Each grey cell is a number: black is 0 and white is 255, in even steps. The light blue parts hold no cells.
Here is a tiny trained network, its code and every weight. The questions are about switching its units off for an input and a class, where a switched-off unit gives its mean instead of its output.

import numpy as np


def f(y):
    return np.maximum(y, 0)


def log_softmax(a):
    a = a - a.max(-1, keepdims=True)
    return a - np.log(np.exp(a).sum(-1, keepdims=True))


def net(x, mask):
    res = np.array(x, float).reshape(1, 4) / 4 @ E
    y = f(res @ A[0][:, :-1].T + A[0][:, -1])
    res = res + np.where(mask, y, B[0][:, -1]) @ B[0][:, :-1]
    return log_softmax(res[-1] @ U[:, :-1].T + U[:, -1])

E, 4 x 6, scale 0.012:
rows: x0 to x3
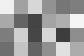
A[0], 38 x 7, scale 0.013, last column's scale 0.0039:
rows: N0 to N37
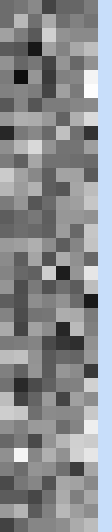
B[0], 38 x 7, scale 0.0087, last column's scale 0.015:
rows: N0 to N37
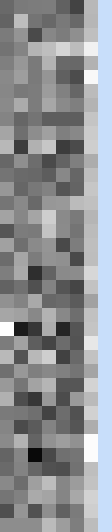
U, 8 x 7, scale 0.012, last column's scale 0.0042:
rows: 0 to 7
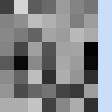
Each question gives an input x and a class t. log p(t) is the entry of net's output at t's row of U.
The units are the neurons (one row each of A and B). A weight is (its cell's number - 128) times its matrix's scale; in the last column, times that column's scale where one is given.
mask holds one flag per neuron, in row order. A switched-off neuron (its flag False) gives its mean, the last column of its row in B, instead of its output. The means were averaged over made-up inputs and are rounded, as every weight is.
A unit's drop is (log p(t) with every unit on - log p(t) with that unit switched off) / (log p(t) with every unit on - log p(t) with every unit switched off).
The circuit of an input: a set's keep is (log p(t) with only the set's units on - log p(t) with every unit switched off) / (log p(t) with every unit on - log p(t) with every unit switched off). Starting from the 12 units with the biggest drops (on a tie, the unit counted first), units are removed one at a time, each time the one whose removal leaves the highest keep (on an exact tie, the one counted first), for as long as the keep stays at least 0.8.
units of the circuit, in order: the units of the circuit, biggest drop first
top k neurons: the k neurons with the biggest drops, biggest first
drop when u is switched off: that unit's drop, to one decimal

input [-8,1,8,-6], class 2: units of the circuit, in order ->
(N3)
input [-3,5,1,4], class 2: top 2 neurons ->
(N3; N24)
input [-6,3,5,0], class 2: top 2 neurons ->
(N3; N24)
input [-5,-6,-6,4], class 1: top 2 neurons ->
(N32; N23)
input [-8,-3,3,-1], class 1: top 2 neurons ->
(N32; N3)
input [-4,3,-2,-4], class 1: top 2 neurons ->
(N32; N3)
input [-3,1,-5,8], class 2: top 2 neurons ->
(N14; N10)
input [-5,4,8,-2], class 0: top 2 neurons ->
(N19; N1)
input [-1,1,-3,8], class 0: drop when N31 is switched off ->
0.2
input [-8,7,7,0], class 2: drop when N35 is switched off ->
0.1
